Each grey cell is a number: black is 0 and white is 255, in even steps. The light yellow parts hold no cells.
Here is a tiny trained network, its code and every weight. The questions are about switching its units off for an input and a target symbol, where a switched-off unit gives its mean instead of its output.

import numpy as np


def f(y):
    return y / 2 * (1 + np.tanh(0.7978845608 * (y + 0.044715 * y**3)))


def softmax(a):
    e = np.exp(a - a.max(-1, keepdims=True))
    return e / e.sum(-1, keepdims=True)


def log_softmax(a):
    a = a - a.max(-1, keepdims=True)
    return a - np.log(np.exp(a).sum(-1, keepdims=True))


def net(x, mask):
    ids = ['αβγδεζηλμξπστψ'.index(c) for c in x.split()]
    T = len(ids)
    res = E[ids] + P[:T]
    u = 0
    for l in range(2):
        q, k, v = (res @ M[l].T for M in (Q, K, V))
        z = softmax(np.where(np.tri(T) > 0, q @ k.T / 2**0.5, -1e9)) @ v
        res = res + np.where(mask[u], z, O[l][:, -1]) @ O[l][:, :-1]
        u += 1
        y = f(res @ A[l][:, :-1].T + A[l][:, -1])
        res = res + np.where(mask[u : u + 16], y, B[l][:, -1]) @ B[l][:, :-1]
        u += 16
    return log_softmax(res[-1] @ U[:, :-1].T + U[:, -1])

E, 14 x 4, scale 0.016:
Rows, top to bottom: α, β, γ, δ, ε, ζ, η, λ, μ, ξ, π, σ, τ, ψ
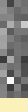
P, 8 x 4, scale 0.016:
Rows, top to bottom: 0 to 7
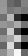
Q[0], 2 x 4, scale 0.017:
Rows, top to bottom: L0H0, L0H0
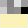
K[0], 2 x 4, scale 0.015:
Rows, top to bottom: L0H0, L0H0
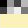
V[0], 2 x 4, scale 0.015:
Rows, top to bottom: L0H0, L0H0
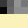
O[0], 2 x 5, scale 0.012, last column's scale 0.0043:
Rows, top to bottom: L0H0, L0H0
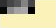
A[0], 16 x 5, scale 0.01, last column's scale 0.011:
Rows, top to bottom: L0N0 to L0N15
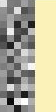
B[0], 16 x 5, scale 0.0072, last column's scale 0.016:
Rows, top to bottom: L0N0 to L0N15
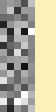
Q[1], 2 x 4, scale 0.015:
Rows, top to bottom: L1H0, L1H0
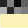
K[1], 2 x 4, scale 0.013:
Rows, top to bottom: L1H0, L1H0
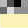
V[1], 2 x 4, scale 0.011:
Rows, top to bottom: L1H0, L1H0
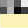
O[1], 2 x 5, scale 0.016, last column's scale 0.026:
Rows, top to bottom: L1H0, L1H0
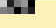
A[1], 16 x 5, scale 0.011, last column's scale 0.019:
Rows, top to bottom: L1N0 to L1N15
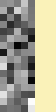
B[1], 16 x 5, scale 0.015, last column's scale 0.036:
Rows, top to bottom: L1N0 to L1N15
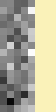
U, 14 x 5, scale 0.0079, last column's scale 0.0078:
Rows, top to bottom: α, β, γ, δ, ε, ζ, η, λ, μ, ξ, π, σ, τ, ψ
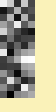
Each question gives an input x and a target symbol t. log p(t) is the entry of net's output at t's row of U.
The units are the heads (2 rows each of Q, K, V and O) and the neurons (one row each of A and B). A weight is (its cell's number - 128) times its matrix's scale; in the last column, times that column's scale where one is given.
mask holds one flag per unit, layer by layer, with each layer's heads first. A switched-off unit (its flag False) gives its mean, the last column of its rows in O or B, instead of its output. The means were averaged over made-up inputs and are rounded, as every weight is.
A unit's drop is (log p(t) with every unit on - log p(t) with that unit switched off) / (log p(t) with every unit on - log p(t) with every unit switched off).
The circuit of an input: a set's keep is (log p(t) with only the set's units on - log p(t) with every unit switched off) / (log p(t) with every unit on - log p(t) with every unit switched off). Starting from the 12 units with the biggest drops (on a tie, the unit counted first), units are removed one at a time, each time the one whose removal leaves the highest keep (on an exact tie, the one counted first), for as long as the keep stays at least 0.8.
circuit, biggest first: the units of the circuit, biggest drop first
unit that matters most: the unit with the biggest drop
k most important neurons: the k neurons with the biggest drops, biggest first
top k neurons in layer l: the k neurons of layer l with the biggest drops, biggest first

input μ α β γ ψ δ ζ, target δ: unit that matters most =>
L0N4
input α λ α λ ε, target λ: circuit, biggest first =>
[L1H0, L0N4]
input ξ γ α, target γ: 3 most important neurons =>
[L0N14, L1N6, L0N4]
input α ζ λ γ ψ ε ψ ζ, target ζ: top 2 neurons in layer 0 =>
[L0N1, L0N4]
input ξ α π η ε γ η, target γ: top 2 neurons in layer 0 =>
[L0N14, L0N13]
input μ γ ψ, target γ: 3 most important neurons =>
[L0N14, L1N6, L0N4]
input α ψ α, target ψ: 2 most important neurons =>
[L0N4, L1N7]
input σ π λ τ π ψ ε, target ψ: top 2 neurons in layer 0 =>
[L0N4, L0N1]
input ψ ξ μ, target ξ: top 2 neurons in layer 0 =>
[L0N4, L0N14]
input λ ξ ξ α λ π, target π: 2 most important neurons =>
[L0N4, L0N1]
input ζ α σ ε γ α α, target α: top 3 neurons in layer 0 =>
[L0N14, L0N4, L0N1]
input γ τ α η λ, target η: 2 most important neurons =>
[L0N4, L1N13]
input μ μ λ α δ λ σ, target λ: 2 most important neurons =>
[L0N4, L1N4]
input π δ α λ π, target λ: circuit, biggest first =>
[L1H0]
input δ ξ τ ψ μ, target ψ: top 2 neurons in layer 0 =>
[L0N4, L0N15]
